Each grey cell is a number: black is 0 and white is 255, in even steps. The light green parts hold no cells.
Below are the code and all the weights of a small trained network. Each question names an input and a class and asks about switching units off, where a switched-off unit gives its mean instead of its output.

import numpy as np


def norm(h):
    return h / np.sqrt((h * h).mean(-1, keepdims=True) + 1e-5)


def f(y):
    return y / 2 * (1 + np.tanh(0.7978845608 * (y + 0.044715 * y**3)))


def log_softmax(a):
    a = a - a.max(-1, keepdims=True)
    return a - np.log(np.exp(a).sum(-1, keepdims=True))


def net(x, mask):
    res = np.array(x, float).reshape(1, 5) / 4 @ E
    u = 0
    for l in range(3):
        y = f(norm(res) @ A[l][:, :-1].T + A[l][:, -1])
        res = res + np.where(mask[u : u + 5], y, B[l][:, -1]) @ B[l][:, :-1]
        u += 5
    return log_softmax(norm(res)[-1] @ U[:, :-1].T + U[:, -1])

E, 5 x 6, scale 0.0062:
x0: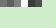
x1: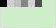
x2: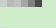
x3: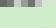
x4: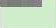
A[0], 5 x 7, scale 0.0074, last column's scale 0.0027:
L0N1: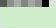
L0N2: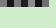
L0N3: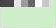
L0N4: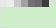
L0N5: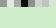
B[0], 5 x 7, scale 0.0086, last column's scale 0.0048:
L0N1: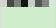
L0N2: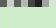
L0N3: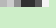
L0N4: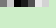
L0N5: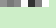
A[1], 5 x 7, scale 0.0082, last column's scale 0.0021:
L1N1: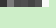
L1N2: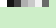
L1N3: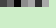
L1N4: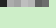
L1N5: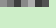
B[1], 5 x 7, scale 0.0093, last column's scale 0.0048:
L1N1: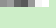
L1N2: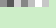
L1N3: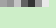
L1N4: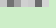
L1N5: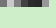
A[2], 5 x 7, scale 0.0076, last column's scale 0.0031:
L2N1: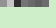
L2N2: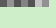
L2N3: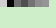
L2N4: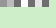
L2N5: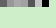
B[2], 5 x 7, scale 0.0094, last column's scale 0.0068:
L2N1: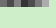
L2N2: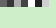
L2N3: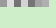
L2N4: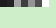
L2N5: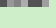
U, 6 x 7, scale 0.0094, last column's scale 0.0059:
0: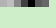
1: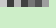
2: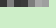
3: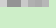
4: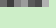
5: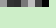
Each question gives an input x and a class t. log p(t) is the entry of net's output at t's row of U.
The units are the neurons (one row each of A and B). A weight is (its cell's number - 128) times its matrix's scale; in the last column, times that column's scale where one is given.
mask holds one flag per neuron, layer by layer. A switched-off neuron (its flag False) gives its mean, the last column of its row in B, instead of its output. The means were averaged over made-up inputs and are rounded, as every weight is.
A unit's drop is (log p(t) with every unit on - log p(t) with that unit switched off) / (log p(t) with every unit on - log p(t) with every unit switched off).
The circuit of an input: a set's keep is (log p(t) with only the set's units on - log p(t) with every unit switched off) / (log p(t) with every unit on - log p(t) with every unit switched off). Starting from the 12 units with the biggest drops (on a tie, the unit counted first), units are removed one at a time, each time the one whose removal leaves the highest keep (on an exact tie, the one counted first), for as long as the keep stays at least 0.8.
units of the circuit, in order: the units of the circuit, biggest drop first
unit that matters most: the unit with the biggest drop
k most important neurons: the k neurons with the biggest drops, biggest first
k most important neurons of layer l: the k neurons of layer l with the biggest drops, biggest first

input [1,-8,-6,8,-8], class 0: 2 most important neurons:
(L0N3; L2N3)
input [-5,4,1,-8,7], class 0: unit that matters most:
L1N5
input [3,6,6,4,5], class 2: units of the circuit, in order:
(L0N4; L1N3)
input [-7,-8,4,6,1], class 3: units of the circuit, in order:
(L1N2; L2N3)
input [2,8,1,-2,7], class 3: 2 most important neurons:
(L1N4; L2N4)
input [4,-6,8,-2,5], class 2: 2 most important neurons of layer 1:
(L1N4; L1N3)
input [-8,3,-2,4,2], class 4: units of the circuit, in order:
(L0N5; L0N4; L1N1)
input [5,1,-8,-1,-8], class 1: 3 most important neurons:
(L2N2; L0N4; L1N3)
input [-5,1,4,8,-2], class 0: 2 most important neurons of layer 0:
(L0N3; L0N5)
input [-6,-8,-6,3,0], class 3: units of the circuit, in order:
(L2N3; L0N4; L2N1)
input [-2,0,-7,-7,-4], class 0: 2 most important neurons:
(L1N3; L1N5)
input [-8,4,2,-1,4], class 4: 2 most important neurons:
(L0N5; L2N4)
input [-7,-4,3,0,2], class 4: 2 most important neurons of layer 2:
(L2N4; L2N5)
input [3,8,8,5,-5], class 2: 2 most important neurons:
(L0N4; L1N3)
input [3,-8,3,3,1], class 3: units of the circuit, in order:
(L2N3; L1N2)
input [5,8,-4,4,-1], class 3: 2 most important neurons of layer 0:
(L0N4; L0N5)
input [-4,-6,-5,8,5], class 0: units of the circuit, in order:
(L0N3)
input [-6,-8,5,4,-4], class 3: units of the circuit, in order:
(L1N2; L2N3)
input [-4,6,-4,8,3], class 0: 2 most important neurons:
(L0N3; L2N4)
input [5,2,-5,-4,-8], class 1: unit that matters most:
L1N1
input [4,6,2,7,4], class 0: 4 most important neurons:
(L0N3; L2N2; L2N4; L1N2)
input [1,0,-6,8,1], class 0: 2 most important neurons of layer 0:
(L0N3; L0N4)
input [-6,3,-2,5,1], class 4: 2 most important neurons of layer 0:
(L0N5; L0N4)
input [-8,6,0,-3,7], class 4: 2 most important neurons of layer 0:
(L0N5; L0N2)
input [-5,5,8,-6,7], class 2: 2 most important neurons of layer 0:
(L0N4; L0N3)
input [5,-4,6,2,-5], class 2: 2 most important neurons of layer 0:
(L0N4; L0N5)
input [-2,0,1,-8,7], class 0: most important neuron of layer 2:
(L2N4)
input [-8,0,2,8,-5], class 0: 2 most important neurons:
(L0N3; L1N2)
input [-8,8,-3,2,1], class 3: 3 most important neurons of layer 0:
(L0N4; L0N5; L0N1)
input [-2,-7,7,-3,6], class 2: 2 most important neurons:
(L0N4; L1N4)
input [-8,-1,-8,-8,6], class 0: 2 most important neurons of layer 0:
(L0N2; L0N4)
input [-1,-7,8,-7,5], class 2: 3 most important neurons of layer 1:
(L1N4; L1N3; L1N2)
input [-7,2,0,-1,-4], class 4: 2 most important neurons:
(L0N5; L0N4)
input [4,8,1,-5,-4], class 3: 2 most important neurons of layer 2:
(L2N4; L2N2)
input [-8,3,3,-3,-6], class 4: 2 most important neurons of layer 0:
(L0N5; L0N3)
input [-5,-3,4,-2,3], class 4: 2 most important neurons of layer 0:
(L0N5; L0N3)
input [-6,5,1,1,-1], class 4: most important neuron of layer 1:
(L1N2)
